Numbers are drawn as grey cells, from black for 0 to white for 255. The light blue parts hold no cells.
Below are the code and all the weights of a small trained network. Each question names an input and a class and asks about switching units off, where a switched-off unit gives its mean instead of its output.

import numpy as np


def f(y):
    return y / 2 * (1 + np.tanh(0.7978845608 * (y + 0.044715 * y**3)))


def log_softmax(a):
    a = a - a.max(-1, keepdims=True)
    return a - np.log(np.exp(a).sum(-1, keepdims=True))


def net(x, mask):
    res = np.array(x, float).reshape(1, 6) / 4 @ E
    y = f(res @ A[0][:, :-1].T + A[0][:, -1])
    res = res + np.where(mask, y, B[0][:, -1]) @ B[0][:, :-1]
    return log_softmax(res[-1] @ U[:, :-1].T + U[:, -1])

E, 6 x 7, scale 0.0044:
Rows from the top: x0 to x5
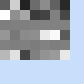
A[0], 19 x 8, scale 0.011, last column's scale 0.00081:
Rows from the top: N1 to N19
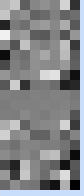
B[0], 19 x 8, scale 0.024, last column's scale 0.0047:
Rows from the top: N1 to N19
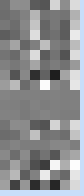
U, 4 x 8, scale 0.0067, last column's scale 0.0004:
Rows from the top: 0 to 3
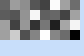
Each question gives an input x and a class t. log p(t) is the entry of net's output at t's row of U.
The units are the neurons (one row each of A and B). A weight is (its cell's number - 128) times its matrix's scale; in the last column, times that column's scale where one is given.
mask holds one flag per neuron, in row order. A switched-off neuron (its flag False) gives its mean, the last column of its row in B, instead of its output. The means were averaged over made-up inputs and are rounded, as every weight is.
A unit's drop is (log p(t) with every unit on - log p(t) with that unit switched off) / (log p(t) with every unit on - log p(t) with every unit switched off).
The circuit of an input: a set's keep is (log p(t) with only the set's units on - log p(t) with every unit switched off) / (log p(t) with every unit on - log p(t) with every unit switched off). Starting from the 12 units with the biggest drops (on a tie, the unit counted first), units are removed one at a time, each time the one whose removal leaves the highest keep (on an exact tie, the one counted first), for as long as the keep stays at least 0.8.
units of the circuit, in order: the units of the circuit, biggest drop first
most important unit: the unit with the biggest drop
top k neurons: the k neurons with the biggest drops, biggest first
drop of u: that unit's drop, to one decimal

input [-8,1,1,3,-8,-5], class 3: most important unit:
N18
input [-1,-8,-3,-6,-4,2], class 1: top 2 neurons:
[N6; N3]
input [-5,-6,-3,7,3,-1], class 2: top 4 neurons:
[N8; N4; N16; N14]
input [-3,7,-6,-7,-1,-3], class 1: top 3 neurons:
[N4; N14; N8]
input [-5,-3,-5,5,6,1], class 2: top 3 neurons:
[N8; N9; N16]
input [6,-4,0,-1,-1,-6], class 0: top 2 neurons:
[N17; N18]
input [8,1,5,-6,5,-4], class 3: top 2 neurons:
[N9; N8]
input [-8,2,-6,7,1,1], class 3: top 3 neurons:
[N18; N5; N19]
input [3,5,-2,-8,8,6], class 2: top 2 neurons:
[N19; N17]
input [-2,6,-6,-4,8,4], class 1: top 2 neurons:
[N4; N17]
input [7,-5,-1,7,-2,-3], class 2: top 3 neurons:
[N8; N18; N16]
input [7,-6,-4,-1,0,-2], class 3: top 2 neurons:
[N9; N4]
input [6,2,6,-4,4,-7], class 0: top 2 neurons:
[N17; N18]
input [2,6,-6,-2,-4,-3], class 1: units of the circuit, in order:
[N4]
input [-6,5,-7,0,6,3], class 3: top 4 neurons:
[N18; N6; N5; N3]
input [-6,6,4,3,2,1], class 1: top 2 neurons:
[N4; N9]
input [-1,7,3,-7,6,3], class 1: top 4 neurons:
[N4; N14; N8; N2]
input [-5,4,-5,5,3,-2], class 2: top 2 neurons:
[N8; N9]
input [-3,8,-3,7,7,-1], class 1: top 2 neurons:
[N4; N14]
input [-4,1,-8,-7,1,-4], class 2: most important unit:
N19
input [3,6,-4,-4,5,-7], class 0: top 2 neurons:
[N17; N6]
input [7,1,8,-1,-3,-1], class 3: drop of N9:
0.2
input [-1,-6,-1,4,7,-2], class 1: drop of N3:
0.1
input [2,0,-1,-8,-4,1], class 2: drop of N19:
0.2
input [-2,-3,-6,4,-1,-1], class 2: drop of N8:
0.4
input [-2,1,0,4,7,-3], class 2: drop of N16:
0.1
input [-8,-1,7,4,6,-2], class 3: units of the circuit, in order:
[N18]
